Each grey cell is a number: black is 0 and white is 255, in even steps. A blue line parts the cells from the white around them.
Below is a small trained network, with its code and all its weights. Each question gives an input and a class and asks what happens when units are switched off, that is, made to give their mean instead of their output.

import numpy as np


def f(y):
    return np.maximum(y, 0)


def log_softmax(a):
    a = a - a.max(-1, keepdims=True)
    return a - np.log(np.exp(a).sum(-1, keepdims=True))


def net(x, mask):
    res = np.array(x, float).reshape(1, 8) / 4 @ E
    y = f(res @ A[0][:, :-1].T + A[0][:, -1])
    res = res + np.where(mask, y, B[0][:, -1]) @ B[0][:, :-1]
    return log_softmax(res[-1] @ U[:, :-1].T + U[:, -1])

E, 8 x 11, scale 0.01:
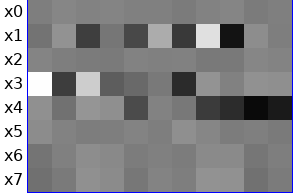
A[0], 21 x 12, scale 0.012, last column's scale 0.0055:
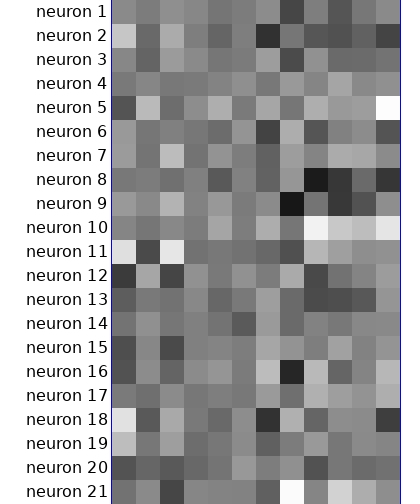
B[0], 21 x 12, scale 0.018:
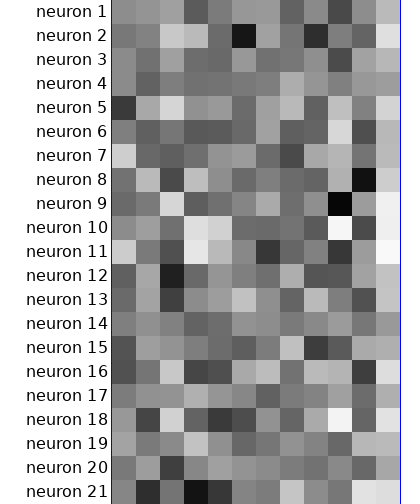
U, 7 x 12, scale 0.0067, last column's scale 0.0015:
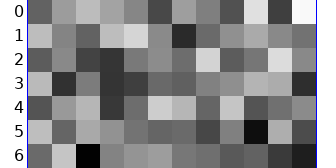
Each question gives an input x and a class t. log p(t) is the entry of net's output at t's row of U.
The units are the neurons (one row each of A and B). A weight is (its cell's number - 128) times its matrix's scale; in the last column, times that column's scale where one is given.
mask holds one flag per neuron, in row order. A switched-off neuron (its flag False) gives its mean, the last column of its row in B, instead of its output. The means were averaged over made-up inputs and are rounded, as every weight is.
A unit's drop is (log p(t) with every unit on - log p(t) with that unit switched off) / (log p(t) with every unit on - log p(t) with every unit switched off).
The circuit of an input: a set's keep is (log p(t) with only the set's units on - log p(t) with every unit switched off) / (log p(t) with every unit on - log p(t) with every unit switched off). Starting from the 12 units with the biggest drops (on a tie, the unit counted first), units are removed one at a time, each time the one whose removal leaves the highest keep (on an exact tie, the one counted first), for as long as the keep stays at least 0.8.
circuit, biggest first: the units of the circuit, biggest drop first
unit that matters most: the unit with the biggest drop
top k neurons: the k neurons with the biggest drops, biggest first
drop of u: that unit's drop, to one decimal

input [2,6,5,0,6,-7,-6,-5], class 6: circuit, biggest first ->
(neuron 12; neuron 13)
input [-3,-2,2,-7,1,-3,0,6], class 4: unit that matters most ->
neuron 2
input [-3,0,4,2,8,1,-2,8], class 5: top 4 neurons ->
(neuron 9; neuron 10; neuron 5; neuron 16)
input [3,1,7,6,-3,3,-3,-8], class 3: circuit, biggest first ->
(neuron 21; neuron 8)
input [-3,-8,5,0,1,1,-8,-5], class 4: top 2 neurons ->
(neuron 16; neuron 9)
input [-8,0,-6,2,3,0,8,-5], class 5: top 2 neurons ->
(neuron 10; neuron 5)
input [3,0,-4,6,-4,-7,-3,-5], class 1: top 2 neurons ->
(neuron 11; neuron 10)
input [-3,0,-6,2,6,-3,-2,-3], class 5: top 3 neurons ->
(neuron 10; neuron 9; neuron 5)
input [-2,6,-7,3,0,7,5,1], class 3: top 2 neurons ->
(neuron 21; neuron 10)
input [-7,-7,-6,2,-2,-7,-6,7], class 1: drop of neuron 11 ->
0.2
